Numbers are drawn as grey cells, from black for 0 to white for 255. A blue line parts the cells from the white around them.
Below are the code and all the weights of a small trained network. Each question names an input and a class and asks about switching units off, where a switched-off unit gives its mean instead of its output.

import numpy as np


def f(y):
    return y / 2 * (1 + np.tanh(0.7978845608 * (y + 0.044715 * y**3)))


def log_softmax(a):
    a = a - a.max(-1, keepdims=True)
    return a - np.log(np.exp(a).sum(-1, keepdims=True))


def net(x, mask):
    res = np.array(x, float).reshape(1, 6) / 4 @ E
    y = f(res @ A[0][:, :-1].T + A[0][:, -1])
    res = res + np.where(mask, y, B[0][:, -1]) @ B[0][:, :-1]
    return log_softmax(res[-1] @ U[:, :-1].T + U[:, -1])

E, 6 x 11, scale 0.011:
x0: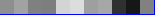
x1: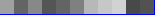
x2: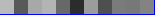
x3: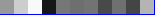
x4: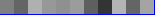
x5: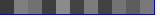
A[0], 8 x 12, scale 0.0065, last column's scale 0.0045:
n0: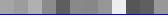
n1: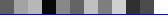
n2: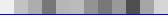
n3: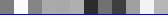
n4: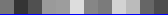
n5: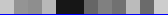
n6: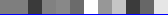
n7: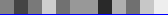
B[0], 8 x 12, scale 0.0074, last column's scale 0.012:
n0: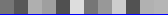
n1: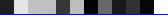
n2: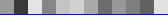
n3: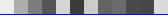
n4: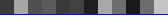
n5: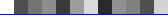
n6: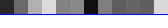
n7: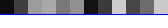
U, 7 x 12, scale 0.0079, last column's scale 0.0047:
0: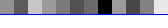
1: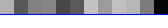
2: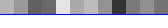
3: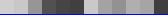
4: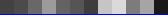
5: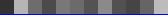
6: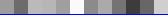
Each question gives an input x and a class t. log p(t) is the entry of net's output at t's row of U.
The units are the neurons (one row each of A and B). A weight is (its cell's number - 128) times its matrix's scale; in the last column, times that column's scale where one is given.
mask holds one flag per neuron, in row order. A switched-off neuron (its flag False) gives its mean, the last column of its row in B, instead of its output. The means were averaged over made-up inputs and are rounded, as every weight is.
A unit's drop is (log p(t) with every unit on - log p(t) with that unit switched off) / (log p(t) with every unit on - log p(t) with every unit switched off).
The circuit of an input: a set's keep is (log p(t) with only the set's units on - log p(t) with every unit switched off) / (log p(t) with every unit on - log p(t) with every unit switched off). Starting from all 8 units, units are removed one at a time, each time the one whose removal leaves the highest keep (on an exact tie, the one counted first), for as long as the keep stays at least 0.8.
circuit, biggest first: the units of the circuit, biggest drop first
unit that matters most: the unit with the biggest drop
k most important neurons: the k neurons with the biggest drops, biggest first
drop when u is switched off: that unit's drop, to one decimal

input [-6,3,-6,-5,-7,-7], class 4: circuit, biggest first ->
[n4; n1]
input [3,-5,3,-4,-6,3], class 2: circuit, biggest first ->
[n1; n7]
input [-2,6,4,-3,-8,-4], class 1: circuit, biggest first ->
[n1]
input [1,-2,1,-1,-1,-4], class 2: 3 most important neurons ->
[n1; n6; n0]
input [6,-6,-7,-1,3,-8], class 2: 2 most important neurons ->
[n3; n1]
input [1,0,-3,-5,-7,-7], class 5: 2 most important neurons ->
[n4; n2]
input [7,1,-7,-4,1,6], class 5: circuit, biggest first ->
[n2; n5]
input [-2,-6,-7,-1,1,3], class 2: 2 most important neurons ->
[n1; n3]
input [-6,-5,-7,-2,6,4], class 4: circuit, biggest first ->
[n1; n5]
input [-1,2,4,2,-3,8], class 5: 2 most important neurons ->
[n1; n2]
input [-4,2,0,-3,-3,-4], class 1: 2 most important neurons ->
[n5; n1]
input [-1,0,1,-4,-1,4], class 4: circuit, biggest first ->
[n1; n3]
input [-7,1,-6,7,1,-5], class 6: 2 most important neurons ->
[n0; n7]
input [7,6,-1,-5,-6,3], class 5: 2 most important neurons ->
[n2; n5]
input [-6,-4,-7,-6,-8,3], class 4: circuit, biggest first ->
[n1]
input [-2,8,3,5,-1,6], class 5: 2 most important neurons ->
[n1; n2]
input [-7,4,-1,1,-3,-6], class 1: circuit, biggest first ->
[n5; n1]
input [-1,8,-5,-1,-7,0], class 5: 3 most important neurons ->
[n2; n1; n5]
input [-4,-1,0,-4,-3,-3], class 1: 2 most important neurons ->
[n5; n1]
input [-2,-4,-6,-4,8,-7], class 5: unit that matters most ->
n4
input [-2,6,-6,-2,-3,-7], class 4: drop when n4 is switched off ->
0.2
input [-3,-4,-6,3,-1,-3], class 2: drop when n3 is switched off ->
0.1
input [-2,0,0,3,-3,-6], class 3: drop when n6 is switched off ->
0.3
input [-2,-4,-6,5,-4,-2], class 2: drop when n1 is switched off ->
0.1
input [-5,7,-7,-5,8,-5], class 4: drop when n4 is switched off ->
0.0
